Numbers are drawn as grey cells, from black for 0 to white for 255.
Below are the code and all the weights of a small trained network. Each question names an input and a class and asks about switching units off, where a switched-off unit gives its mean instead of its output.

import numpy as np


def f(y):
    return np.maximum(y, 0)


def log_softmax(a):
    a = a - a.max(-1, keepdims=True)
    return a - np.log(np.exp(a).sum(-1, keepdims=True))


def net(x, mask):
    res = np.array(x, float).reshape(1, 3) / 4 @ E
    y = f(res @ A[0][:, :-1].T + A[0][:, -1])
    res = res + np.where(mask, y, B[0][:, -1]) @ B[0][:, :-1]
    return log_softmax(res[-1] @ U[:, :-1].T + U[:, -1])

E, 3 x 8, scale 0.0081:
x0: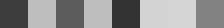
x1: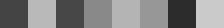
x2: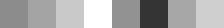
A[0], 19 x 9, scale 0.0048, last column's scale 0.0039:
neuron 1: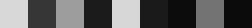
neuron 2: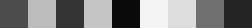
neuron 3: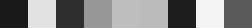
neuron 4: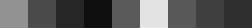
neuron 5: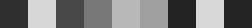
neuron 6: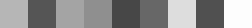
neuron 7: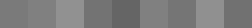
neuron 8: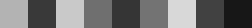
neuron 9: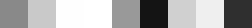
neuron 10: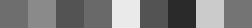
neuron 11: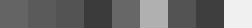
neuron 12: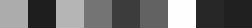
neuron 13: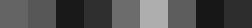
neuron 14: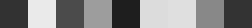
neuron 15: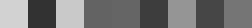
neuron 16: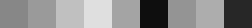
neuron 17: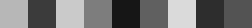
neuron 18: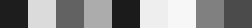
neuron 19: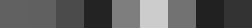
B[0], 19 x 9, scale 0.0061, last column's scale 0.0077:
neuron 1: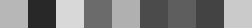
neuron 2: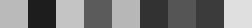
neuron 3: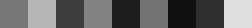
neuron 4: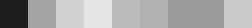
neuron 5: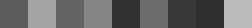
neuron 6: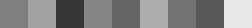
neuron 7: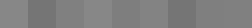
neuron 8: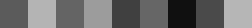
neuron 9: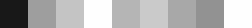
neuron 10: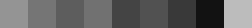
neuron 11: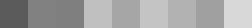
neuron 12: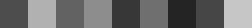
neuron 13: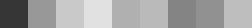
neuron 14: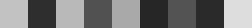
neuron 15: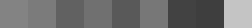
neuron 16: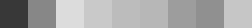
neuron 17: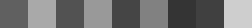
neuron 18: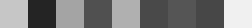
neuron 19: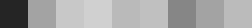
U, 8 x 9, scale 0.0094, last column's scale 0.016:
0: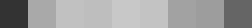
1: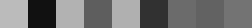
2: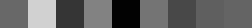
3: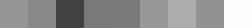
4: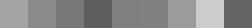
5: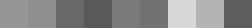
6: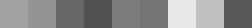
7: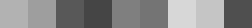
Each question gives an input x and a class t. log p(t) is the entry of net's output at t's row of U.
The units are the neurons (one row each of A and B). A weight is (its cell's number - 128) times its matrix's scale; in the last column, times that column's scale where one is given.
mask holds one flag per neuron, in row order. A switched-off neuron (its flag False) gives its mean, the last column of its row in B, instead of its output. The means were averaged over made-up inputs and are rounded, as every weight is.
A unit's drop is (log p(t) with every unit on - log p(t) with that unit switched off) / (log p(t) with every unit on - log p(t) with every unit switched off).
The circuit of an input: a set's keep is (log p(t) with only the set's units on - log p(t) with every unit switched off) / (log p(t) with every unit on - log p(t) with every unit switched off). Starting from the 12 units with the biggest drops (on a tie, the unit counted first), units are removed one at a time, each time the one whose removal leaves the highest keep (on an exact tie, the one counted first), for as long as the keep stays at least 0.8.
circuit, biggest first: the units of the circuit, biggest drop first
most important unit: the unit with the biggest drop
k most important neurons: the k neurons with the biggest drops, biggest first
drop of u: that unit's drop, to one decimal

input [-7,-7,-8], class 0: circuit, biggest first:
(neuron 4; neuron 19)
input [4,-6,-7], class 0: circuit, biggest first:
(neuron 4)
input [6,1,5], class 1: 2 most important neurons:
(neuron 18; neuron 14)
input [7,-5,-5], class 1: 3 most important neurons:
(neuron 2; neuron 18; neuron 14)
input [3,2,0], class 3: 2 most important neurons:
(neuron 1; neuron 10)
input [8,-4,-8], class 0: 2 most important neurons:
(neuron 4; neuron 19)
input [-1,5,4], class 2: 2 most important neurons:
(neuron 3; neuron 10)
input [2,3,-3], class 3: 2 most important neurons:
(neuron 9; neuron 16)
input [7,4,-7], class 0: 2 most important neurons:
(neuron 4; neuron 19)
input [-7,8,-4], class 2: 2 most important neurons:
(neuron 3; neuron 5)
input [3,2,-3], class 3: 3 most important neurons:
(neuron 9; neuron 16; neuron 1)
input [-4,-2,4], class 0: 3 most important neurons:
(neuron 18; neuron 14; neuron 2)
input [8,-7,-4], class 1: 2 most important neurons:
(neuron 2; neuron 18)
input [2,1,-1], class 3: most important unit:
neuron 1
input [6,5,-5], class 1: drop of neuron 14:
0.4
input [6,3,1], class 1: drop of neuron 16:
0.0
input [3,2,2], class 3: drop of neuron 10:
0.1
